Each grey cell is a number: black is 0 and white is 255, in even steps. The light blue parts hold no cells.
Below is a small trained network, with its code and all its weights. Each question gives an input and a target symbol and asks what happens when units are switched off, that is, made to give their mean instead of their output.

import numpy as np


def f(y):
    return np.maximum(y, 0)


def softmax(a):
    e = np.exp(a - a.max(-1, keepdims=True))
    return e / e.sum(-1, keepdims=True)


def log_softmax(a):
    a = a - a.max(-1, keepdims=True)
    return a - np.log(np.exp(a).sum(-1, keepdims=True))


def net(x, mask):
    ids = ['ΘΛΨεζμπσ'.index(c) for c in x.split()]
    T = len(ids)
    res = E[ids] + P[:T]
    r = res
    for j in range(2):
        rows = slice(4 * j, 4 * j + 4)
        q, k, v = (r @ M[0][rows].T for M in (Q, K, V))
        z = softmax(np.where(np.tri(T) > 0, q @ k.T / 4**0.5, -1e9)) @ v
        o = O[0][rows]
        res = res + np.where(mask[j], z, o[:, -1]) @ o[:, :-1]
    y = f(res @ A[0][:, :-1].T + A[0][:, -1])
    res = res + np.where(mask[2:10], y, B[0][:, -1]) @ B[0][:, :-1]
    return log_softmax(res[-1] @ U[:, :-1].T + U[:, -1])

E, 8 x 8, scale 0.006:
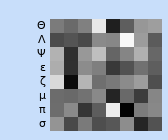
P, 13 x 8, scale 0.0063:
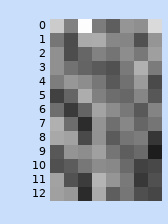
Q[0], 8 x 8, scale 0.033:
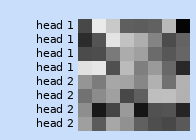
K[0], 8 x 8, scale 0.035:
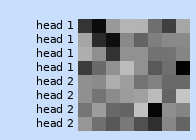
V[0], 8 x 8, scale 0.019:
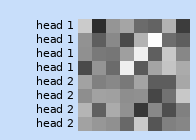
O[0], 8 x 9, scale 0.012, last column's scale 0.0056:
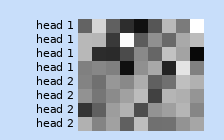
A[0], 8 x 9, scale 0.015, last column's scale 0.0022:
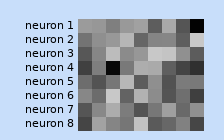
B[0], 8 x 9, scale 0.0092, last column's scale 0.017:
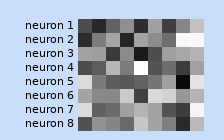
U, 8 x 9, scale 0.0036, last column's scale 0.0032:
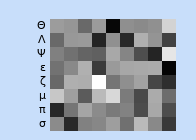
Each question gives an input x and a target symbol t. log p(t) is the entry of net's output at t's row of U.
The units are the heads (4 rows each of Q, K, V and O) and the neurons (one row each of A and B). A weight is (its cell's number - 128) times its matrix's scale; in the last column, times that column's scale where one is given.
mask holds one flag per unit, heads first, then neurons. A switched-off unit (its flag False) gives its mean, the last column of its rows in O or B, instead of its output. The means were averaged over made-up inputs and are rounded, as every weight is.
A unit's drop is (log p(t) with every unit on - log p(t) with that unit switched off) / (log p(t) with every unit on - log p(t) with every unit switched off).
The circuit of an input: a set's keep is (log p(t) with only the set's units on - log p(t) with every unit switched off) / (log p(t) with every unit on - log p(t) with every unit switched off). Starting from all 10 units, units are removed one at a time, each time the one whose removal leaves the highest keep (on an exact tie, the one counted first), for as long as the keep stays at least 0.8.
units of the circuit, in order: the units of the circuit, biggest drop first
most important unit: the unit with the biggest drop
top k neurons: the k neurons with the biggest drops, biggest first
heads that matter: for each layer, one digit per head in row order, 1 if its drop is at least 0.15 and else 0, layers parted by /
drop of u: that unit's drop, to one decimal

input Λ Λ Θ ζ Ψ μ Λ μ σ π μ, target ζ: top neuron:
(neuron 6)
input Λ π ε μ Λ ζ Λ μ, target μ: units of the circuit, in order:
(head 2; head 1)
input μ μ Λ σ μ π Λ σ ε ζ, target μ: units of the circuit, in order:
(head 1; head 2)
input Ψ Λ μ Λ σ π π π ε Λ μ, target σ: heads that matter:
10
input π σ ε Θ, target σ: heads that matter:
11
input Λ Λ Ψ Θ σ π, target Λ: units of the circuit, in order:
(head 1; head 2)
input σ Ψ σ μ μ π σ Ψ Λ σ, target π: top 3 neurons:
(neuron 5; neuron 1; neuron 7)
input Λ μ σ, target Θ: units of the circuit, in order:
(head 2; head 1)
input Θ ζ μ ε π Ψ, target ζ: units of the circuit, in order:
(neuron 6; head 1; head 2; neuron 2)
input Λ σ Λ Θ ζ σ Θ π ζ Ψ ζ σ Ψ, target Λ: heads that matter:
11
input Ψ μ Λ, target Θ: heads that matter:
01
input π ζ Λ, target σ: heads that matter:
11
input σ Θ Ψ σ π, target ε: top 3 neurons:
(neuron 6; neuron 7; neuron 5)
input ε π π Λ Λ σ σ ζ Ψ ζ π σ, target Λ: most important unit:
head 1
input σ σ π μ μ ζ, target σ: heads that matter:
10
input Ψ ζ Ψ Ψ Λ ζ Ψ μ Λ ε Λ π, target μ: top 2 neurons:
(neuron 5; neuron 2)
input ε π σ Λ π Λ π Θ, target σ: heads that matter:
10
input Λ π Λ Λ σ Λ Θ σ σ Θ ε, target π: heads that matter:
11
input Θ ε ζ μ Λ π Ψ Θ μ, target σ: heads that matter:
10
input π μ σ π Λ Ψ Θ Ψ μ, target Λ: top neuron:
(neuron 7)
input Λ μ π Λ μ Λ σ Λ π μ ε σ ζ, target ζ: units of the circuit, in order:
(neuron 6; head 1; neuron 2; head 2)
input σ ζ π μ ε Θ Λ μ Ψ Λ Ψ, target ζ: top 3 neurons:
(neuron 6; neuron 2; neuron 8)
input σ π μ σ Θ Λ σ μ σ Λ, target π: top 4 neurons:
(neuron 1; neuron 5; neuron 7; neuron 2)
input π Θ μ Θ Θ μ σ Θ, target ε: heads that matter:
11
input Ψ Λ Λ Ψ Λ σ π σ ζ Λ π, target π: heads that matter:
10
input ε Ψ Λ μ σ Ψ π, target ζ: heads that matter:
11
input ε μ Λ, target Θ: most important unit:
neuron 3
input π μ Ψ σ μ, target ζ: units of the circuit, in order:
(head 1; neuron 6; head 2; neuron 2)
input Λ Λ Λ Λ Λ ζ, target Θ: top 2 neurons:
(neuron 7; neuron 8)
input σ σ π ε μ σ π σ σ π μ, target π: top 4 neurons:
(neuron 5; neuron 1; neuron 7; neuron 2)
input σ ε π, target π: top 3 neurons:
(neuron 1; neuron 5; neuron 7)
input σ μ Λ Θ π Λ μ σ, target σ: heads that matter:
10
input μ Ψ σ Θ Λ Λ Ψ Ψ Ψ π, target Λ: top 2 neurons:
(neuron 7; neuron 5)
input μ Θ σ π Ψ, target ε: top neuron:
(neuron 6)
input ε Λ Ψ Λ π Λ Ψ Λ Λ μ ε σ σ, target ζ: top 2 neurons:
(neuron 6; neuron 2)
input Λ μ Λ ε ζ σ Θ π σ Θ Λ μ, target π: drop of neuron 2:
0.2
